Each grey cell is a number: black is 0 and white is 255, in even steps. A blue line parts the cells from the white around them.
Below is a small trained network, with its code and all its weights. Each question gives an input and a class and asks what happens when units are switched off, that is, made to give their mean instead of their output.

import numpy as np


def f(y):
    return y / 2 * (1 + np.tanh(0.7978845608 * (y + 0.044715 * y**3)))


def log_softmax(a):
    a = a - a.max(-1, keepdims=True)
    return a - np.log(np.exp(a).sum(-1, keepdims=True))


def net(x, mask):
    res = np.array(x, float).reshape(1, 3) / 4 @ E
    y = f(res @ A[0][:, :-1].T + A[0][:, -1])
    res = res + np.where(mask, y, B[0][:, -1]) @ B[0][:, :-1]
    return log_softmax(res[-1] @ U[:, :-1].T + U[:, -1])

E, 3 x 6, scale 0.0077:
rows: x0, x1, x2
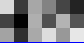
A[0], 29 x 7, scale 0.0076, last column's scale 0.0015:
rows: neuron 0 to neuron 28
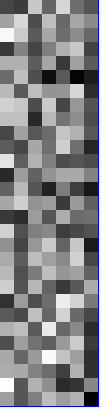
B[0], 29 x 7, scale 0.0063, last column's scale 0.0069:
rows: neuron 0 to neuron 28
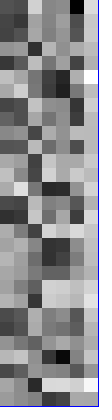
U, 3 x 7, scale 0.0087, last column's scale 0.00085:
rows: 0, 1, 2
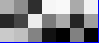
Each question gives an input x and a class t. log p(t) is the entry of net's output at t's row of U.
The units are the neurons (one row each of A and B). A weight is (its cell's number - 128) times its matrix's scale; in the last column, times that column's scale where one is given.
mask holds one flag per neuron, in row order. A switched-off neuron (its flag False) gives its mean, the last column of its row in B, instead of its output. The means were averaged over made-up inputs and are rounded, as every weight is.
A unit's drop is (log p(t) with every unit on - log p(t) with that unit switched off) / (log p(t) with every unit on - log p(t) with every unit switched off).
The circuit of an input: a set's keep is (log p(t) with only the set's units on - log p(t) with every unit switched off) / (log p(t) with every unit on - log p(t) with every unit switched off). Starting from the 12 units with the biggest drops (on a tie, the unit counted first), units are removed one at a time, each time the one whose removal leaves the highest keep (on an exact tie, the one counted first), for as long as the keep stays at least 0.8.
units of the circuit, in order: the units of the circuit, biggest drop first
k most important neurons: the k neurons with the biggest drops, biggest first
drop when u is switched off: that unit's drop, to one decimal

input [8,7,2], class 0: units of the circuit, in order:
(neuron 27)
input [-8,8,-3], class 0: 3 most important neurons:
(neuron 21; neuron 12; neuron 3)
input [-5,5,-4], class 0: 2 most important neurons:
(neuron 21; neuron 12)
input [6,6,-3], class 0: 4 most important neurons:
(neuron 27; neuron 20; neuron 16; neuron 11)
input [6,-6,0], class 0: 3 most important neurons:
(neuron 27; neuron 16; neuron 11)
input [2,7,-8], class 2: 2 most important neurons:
(neuron 5; neuron 13)
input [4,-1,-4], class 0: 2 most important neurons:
(neuron 27; neuron 25)
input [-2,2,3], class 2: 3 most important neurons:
(neuron 27; neuron 20; neuron 16)
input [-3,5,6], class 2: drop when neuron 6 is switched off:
0.2
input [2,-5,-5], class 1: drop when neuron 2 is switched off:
0.1
